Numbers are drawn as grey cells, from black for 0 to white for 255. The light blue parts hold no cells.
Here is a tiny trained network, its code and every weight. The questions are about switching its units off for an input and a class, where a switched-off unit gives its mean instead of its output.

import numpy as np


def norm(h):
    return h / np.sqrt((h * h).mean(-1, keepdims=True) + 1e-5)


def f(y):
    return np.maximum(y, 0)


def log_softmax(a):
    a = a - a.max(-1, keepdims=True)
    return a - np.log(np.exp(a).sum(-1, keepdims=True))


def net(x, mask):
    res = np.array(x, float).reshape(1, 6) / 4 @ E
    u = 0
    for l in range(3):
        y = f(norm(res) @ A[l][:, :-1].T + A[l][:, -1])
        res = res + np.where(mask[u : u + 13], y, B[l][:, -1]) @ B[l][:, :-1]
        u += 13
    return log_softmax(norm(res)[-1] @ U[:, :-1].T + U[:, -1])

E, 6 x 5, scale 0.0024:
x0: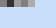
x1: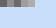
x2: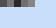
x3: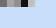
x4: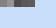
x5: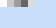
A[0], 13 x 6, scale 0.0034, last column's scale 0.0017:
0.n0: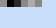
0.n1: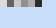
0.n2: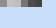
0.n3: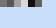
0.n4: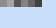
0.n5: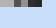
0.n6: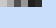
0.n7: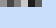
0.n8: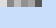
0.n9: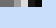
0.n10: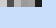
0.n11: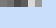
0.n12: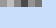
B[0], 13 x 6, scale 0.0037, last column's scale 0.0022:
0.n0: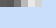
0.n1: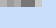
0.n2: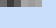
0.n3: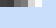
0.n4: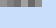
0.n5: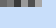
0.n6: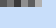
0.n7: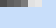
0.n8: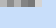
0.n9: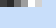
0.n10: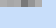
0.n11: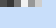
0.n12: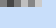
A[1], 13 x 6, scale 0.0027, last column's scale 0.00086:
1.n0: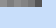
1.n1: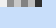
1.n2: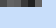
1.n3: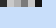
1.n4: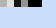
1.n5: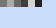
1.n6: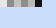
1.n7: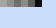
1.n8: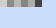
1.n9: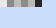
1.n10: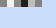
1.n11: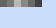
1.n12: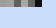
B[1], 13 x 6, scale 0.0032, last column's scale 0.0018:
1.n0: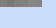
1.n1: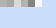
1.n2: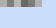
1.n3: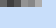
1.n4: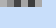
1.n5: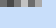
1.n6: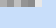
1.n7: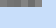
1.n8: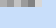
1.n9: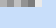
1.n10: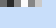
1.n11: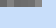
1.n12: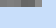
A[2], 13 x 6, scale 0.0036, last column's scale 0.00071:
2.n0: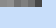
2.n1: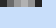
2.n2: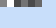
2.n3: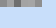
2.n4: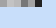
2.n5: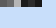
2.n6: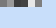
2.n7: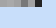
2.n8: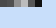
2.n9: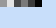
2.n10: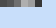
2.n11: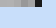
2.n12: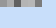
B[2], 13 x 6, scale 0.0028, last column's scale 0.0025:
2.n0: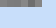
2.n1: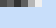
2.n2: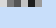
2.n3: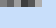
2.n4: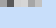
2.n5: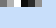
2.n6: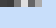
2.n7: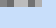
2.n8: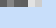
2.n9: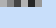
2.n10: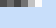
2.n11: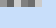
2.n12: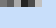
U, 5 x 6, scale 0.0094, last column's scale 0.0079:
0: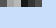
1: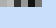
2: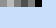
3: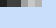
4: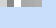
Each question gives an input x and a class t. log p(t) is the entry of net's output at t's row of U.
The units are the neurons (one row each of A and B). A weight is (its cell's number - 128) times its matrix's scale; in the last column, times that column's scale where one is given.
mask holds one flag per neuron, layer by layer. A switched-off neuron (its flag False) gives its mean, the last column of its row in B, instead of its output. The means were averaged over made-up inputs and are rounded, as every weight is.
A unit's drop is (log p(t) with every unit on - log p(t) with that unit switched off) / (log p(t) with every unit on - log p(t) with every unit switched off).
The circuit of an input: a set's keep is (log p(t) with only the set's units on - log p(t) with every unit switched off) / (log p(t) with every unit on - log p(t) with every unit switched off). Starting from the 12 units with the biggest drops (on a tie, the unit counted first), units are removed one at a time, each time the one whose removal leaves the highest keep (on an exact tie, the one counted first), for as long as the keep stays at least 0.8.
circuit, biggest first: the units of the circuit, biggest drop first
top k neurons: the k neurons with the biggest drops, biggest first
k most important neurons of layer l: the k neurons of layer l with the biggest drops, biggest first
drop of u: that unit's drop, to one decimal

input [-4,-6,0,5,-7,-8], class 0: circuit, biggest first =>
2.n5, 0.n0
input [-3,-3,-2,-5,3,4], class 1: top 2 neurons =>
0.n6, 0.n5
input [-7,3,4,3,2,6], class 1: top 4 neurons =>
0.n3, 0.n9, 0.n7, 0.n0
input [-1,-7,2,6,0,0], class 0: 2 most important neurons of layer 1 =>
1.n2, 1.n3
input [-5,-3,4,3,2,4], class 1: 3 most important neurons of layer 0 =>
0.n3, 0.n9, 0.n7
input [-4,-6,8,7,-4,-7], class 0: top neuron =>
2.n5
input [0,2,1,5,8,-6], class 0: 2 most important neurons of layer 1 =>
1.n2, 1.n10
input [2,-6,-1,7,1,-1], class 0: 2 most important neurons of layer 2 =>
2.n5, 2.n4
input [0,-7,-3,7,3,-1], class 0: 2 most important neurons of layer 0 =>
0.n8, 0.n1
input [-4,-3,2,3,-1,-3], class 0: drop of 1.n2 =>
0.2
